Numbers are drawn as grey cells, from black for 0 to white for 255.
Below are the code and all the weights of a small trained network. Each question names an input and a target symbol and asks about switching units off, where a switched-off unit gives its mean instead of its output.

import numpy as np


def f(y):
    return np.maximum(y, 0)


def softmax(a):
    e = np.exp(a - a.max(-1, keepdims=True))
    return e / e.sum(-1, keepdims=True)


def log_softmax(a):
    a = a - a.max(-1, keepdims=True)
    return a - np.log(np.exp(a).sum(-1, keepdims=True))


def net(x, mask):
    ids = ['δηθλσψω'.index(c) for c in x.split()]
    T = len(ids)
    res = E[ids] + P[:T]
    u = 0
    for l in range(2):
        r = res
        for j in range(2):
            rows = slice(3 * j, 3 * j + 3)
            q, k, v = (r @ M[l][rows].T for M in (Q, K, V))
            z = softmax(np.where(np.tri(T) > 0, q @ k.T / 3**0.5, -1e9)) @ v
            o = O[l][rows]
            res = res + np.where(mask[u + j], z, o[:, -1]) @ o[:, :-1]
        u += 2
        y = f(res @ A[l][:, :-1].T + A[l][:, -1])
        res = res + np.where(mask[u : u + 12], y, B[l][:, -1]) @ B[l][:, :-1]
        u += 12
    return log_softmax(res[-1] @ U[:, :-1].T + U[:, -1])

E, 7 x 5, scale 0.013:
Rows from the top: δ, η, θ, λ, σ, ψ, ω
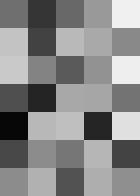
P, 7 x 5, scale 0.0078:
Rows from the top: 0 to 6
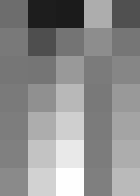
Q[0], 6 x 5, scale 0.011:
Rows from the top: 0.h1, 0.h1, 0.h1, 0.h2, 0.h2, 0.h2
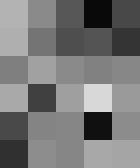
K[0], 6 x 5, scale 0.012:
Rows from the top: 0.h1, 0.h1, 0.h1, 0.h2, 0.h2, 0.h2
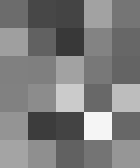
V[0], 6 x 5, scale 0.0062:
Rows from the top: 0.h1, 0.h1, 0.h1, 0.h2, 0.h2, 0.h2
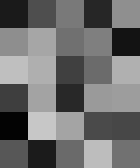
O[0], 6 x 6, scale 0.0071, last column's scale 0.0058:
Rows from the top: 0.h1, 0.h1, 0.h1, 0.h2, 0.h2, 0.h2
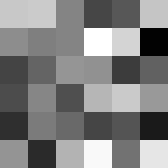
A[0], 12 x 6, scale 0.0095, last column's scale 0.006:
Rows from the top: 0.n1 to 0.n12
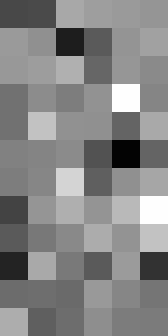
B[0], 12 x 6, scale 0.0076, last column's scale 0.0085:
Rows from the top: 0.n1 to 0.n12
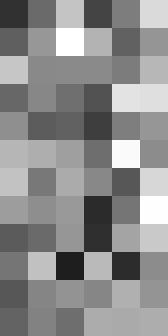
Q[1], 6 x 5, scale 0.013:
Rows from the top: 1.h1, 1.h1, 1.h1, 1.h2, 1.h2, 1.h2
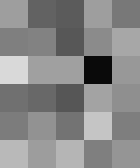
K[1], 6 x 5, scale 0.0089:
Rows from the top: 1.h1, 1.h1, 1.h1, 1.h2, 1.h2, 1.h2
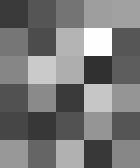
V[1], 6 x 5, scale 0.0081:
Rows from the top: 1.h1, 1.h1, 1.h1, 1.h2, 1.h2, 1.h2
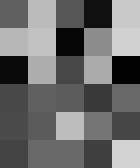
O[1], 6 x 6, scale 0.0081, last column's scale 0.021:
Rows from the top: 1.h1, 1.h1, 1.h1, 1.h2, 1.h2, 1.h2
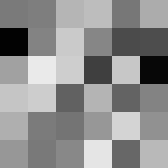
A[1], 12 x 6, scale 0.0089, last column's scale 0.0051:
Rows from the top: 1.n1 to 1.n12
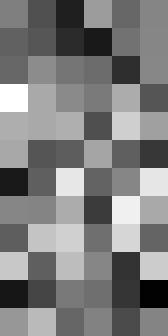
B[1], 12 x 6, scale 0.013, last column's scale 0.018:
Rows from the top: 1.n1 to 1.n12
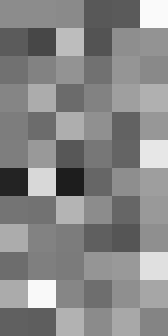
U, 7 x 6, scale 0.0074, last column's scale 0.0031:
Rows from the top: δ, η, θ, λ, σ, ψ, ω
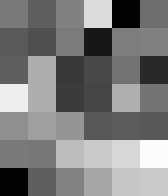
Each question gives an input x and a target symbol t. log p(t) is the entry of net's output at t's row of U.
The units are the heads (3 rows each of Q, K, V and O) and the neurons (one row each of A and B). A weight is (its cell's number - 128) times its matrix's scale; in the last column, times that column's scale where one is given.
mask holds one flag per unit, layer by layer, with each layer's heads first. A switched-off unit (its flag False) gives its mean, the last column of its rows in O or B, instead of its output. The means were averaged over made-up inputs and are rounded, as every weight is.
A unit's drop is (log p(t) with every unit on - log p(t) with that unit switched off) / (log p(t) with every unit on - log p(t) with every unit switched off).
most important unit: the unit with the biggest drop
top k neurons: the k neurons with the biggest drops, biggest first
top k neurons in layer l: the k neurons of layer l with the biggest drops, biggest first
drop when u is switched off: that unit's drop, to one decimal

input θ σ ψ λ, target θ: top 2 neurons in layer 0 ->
0.n1, 0.n3
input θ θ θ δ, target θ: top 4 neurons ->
1.n7, 1.n11, 0.n4, 0.n2
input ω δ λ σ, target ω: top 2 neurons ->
0.n10, 1.n1
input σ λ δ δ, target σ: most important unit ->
0.n10
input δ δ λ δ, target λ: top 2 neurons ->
0.n4, 0.n1
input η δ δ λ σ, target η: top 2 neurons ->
0.n7, 0.n3
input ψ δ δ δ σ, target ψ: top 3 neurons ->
0.n10, 1.n1, 1.n6
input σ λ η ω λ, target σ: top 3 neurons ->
0.n10, 1.n9, 0.n2
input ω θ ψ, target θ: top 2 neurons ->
1.n7, 1.n11
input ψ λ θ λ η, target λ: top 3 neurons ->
0.n1, 0.n8, 0.n9
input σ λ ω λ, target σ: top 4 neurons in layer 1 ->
1.n9, 1.n5, 1.n8, 1.n7
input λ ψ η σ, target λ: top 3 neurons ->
0.n7, 1.n4, 0.n8
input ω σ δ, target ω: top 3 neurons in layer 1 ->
1.n1, 1.n7, 1.n6
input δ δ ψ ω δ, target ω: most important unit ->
1.h1
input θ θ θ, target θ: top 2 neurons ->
1.n7, 1.n11
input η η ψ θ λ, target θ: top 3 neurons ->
0.n4, 1.n7, 1.n11
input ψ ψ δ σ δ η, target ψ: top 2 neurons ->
0.n8, 0.n10
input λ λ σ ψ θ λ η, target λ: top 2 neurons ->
0.n8, 0.n7
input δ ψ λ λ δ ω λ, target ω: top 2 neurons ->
1.n7, 1.n1
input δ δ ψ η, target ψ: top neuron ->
1.n1
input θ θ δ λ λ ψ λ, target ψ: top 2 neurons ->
0.n5, 1.n1
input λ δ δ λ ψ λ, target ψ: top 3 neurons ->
0.n5, 1.n1, 1.n8
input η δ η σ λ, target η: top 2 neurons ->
0.n7, 1.n2
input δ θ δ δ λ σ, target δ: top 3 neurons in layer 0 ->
0.n8, 0.n7, 0.n5
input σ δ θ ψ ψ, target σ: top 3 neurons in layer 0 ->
0.n10, 0.n2, 0.n4
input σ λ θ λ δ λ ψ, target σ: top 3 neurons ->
0.n10, 1.n9, 1.n5
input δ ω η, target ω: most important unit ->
1.h2
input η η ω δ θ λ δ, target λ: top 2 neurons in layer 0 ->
0.n1, 0.n4
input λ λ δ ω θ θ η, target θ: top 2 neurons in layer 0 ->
0.n4, 0.n8
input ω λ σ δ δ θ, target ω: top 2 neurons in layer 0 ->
0.n10, 0.n2
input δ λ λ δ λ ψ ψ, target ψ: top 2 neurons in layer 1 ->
1.n1, 1.n6
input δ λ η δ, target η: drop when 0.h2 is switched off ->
0.2
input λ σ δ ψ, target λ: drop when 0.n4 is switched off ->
0.1
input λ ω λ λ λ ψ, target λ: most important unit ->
1.h1
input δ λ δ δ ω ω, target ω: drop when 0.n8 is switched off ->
0.1
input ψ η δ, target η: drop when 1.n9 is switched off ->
0.0
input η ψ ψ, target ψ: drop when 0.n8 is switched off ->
0.2
